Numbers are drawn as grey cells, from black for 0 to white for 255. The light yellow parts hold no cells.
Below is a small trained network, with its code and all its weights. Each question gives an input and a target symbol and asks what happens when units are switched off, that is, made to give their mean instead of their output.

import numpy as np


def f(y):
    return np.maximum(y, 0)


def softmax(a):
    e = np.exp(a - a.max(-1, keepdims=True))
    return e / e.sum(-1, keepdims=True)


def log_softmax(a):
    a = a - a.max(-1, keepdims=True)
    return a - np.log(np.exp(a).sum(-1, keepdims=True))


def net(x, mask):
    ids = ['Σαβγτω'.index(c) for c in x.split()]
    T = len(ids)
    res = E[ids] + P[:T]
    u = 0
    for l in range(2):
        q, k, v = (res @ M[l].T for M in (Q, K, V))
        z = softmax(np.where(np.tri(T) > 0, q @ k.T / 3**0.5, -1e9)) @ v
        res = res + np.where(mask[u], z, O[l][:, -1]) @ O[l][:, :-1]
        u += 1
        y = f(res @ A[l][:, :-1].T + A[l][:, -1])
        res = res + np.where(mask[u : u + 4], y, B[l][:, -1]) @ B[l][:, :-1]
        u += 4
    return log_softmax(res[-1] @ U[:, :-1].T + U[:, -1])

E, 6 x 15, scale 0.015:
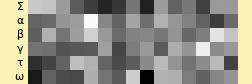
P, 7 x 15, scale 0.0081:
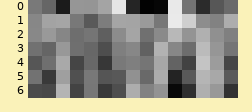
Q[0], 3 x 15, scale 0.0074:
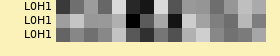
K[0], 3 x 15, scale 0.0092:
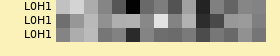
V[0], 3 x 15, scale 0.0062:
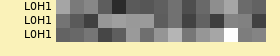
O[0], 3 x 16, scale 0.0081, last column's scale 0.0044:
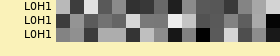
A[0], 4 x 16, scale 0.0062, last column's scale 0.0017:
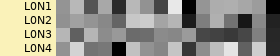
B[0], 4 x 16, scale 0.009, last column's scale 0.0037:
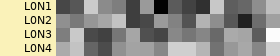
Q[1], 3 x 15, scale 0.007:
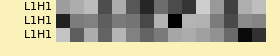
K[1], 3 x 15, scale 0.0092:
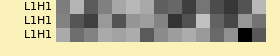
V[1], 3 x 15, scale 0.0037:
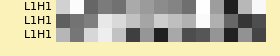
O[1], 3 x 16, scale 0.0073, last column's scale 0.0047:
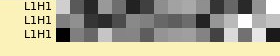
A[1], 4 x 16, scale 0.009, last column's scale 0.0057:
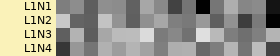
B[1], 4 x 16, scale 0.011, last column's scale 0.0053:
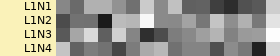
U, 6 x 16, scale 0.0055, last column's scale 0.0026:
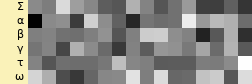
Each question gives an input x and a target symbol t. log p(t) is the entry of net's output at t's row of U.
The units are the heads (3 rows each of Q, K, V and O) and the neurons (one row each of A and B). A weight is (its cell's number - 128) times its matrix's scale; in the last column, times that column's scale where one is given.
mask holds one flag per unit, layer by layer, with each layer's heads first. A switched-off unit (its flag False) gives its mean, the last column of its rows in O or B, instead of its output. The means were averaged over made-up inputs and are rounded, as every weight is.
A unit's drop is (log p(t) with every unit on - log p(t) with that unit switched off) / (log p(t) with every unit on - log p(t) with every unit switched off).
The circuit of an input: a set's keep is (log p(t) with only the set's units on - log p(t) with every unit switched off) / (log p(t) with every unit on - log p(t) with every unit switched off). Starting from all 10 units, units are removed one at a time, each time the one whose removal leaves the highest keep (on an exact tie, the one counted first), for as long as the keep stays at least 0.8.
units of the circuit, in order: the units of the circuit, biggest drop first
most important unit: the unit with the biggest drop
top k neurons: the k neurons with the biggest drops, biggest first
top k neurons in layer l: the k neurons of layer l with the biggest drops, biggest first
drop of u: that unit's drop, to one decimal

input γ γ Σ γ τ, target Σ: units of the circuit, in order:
[L0H1; L1H1]
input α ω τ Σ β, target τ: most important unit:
L1N1
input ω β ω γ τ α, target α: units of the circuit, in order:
[L0H1; L1H1]
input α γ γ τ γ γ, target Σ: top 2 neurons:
[L1N1; L1N2]
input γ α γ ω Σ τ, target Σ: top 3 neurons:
[L1N2; L1N3; L0N4]
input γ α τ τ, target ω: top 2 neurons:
[L1N4; L0N3]
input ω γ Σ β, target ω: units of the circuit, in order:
[L1H1; L0H1]
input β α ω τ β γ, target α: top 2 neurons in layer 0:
[L0N1; L0N4]
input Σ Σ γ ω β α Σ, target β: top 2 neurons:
[L1N4; L0N4]
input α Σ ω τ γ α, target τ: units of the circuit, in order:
[L1N1; L1H1; L0H1; L0N2]
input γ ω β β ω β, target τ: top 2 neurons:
[L0N4; L0N3]
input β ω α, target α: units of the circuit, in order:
[L1N3; L0H1]
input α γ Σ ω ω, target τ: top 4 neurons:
[L1N1; L0N2; L1N3; L0N4]
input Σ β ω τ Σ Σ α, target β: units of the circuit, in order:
[L1H1; L0N3]
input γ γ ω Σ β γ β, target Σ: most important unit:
L1H1
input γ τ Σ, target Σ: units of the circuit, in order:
[L1H1; L0H1]
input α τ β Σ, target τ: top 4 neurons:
[L1N1; L0N2; L0N4; L1N3]
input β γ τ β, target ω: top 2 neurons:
[L1N4; L0N1]
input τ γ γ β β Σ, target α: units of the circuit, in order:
[L1H1; L0H1; L0N1]
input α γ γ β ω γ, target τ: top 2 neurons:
[L1N1; L1N3]
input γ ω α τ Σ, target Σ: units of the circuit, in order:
[L0H1]
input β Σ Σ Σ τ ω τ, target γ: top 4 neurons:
[L0N1; L0N4; L1N2; L1N3]
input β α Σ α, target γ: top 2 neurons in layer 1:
[L1N2; L1N3]
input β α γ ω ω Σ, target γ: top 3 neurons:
[L0N1; L1N2; L1N4]
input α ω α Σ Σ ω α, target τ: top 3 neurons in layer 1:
[L1N1; L1N3; L1N2]
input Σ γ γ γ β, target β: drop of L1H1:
0.3
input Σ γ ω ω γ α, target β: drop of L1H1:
0.3
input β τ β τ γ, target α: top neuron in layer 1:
[L1N3]
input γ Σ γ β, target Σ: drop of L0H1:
0.6
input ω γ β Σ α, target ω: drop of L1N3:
0.2
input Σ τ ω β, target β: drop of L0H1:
0.6
